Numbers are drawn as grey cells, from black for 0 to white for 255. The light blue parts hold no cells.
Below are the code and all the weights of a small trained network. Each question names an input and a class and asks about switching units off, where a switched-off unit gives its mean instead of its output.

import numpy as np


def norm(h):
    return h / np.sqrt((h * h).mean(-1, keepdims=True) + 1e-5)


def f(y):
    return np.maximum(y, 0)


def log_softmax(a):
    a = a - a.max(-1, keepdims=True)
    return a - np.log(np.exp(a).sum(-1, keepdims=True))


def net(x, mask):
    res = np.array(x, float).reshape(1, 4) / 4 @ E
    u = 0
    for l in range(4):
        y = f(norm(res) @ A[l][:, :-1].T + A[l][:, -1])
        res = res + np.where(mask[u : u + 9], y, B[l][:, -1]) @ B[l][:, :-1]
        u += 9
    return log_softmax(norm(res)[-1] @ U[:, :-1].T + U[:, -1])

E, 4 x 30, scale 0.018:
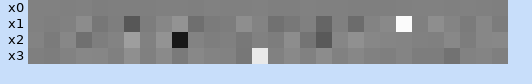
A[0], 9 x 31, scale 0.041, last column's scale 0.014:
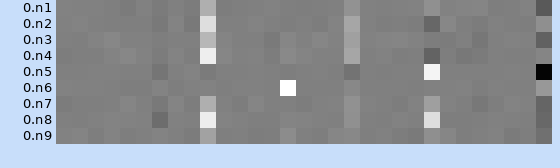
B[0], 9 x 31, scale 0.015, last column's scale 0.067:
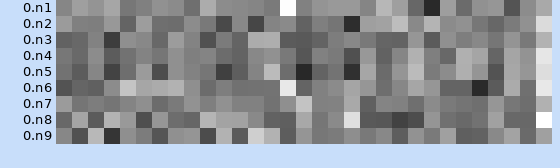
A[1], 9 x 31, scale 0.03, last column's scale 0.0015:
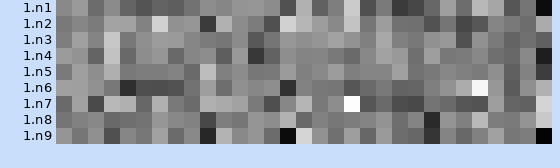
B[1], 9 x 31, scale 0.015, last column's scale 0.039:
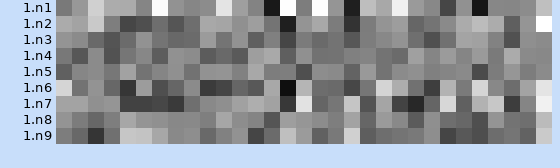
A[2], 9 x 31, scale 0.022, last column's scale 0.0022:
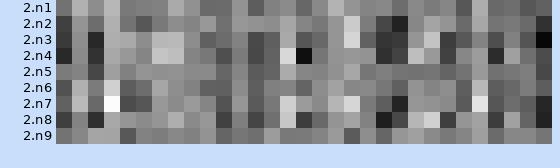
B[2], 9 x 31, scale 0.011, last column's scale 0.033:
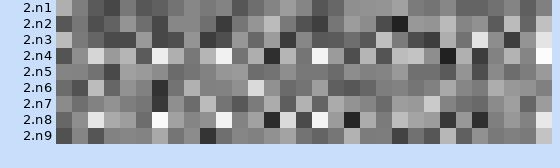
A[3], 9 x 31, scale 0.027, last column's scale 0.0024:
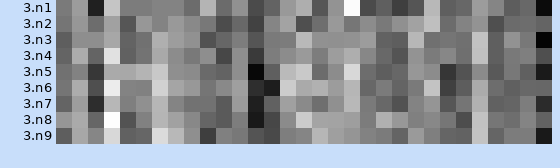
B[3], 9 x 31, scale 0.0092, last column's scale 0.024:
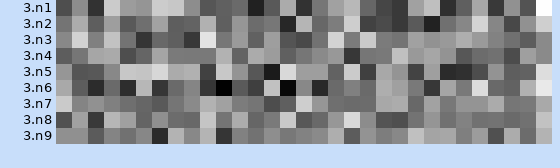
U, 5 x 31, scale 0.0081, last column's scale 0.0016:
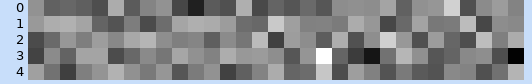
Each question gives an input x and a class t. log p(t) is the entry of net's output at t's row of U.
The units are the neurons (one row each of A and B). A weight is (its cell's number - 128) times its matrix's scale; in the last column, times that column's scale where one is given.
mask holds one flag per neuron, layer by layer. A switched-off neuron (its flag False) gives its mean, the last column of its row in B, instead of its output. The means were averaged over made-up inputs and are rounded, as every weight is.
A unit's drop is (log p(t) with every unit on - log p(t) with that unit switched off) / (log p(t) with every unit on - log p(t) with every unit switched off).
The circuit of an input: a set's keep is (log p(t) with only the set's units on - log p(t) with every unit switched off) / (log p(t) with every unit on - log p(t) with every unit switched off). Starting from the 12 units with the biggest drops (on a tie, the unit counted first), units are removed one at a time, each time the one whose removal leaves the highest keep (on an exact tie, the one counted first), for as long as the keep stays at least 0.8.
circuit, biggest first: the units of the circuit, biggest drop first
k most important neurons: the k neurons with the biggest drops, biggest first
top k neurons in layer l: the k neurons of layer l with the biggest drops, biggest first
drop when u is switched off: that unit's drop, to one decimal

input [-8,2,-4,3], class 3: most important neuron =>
0.n8
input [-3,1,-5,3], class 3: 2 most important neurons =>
0.n8; 0.n5
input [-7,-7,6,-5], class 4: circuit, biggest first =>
0.n6; 0.n5; 1.n9
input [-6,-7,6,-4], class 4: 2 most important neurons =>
0.n2; 0.n6
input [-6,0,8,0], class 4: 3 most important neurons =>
0.n2; 0.n6; 0.n5
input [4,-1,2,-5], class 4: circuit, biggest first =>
0.n2; 0.n6; 0.n5; 1.n9
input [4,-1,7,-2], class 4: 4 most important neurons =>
0.n2; 0.n6; 0.n5; 0.n1
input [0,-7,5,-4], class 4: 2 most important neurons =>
0.n2; 0.n6
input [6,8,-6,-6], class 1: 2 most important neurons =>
0.n8; 0.n6
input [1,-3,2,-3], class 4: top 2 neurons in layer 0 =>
0.n2; 0.n6
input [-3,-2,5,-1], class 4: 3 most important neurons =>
0.n2; 0.n6; 0.n1
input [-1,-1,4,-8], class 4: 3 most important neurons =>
0.n2; 0.n6; 0.n5
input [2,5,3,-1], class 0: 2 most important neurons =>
0.n5; 0.n6
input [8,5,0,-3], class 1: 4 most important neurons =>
0.n6; 0.n8; 0.n4; 0.n2
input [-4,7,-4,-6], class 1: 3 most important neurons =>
0.n8; 0.n6; 1.n1
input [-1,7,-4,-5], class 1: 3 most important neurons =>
0.n8; 0.n6; 1.n1
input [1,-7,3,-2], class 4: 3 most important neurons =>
0.n2; 0.n6; 0.n1
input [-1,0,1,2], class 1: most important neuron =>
0.n5
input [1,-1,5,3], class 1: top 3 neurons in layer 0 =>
0.n4; 0.n5; 0.n2
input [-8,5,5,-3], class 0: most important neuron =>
0.n6
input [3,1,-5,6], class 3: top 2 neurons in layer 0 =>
0.n8; 0.n5
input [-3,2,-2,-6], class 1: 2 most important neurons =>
0.n8; 0.n6
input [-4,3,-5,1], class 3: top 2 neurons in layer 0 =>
0.n8; 0.n4
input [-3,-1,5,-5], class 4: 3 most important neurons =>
0.n2; 0.n6; 0.n5
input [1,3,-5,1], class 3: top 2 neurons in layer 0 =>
0.n8; 0.n4
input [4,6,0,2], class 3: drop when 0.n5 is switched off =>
0.3
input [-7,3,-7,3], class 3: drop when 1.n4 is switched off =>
0.0
